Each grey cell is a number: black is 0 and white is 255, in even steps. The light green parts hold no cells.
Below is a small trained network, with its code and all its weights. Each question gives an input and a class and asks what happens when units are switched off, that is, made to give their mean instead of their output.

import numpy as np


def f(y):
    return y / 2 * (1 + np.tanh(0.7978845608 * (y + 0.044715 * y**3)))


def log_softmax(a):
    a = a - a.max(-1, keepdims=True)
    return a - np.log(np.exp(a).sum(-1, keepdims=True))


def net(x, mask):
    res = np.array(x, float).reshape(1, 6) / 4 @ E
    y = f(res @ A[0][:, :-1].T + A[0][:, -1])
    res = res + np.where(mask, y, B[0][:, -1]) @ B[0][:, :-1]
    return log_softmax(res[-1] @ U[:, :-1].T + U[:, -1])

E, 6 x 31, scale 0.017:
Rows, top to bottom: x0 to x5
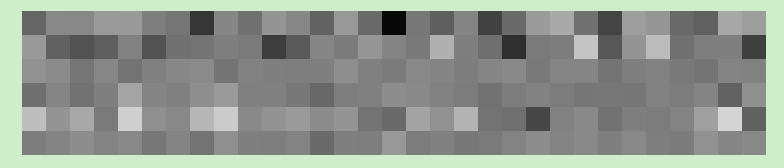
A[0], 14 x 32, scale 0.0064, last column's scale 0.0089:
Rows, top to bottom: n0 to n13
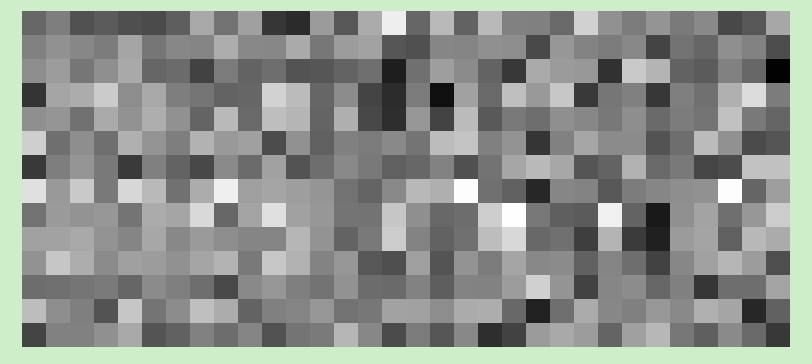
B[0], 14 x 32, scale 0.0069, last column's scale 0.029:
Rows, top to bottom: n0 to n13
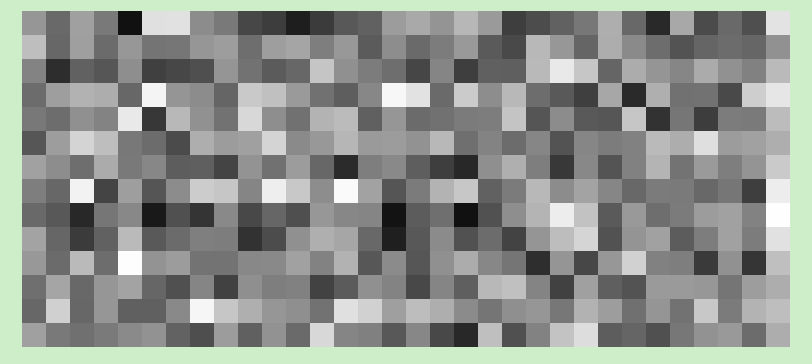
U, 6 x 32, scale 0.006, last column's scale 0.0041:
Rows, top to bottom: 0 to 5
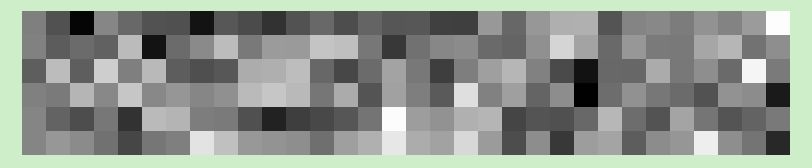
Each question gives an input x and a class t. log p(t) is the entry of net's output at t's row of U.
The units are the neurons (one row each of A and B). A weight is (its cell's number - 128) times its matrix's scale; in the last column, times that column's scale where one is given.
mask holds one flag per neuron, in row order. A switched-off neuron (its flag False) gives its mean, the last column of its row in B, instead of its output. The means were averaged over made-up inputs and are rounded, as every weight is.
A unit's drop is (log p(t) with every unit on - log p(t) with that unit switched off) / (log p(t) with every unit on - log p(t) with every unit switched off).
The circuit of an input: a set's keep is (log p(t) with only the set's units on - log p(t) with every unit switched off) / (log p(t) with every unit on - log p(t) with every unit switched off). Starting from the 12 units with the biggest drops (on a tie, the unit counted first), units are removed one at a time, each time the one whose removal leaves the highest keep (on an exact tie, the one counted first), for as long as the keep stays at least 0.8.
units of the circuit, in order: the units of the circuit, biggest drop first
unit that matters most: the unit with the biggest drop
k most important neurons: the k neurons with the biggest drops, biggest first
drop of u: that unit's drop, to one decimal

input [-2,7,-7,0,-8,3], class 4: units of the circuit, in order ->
(n0)
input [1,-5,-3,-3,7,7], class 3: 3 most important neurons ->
(n3; n10; n2)
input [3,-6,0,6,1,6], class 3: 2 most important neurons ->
(n10; n3)
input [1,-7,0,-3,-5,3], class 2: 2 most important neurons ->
(n3; n2)
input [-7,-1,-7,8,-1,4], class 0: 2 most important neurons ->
(n8; n7)
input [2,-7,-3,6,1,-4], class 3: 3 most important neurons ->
(n3; n10; n4)
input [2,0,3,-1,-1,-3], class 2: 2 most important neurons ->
(n8; n9)
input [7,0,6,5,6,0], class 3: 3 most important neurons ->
(n8; n3; n9)
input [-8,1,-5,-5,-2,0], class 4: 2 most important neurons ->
(n0; n2)
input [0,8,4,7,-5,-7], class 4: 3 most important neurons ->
(n0; n8; n9)
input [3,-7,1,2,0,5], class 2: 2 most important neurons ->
(n3; n7)
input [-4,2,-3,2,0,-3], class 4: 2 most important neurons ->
(n7; n0)
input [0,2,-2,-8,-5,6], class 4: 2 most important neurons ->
(n8; n9)
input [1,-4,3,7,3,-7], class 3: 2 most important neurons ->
(n3; n2)
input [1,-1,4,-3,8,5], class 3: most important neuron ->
(n8)
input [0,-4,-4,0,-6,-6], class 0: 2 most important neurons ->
(n8; n9)
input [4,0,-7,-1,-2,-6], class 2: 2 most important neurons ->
(n8; n9)
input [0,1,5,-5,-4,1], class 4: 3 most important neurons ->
(n8; n9; n2)
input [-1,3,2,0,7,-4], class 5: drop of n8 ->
0.2
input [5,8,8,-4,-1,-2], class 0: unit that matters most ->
n7
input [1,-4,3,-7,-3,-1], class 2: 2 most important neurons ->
(n3; n2)
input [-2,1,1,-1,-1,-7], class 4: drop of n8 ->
0.2
